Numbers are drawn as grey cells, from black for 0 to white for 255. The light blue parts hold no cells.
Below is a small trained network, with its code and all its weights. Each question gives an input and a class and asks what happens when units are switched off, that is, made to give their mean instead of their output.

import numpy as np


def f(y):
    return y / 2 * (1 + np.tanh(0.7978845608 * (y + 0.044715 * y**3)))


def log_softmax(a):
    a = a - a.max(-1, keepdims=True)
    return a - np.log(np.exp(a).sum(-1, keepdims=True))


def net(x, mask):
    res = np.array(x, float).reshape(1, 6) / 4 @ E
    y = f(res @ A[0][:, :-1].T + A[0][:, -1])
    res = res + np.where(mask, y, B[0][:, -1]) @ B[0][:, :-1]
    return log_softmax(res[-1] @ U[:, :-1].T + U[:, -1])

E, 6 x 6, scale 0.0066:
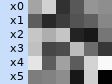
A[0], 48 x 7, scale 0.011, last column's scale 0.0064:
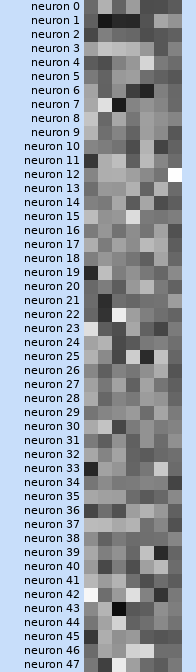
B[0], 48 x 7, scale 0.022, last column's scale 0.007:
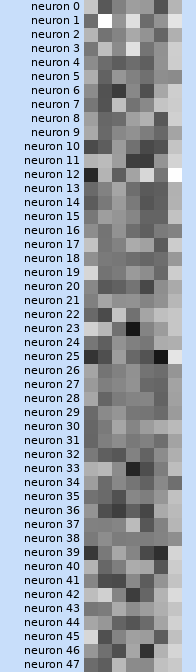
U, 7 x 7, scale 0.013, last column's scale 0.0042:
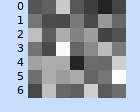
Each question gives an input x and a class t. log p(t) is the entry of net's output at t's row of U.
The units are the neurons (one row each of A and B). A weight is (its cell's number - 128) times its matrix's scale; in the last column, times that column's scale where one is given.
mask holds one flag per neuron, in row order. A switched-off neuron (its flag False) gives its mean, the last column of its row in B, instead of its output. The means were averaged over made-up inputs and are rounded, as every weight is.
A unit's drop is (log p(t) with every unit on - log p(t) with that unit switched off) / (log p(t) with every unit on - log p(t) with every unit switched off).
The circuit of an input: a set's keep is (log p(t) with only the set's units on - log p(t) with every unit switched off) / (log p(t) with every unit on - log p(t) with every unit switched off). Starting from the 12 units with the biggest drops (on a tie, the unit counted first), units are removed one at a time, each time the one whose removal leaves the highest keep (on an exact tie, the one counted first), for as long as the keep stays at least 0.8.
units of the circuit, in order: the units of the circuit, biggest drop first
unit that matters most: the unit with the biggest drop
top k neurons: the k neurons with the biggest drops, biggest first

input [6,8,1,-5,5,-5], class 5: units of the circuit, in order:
(neuron 1)
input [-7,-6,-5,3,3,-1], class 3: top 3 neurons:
(neuron 22; neuron 47; neuron 1)
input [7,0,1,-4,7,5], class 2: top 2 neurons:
(neuron 40; neuron 17)
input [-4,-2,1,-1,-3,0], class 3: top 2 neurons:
(neuron 1; neuron 47)
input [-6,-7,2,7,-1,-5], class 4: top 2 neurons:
(neuron 42; neuron 23)
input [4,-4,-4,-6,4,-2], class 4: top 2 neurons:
(neuron 33; neuron 11)
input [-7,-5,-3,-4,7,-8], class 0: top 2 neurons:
(neuron 25; neuron 13)
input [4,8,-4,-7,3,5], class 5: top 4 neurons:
(neuron 1; neuron 23; neuron 42; neuron 44)
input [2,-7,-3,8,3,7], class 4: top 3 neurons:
(neuron 42; neuron 23; neuron 25)
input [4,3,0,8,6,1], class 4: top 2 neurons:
(neuron 23; neuron 42)
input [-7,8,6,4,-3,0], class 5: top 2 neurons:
(neuron 1; neuron 7)
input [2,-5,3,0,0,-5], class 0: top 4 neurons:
(neuron 25; neuron 1; neuron 13; neuron 46)
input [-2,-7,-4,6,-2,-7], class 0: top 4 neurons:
(neuron 25; neuron 1; neuron 13; neuron 15)
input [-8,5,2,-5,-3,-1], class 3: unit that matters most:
neuron 22
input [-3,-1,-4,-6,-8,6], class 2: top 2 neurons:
(neuron 19; neuron 45)
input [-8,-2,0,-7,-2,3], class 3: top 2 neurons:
(neuron 22; neuron 47)
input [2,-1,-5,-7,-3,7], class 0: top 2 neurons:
(neuron 10; neuron 39)
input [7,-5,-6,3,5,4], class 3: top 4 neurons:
(neuron 7; neuron 30; neuron 6; neuron 41)
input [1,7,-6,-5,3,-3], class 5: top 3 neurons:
(neuron 1; neuron 6; neuron 41)
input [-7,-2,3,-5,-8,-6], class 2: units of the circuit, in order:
(neuron 45)
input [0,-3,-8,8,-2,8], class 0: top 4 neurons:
(neuron 39; neuron 10; neuron 14; neuron 6)
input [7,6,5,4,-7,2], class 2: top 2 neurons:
(neuron 0; neuron 2)
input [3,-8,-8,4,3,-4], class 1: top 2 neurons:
(neuron 46; neuron 36)
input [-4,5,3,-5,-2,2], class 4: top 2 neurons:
(neuron 3; neuron 33)
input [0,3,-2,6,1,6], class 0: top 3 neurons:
(neuron 39; neuron 10; neuron 11)
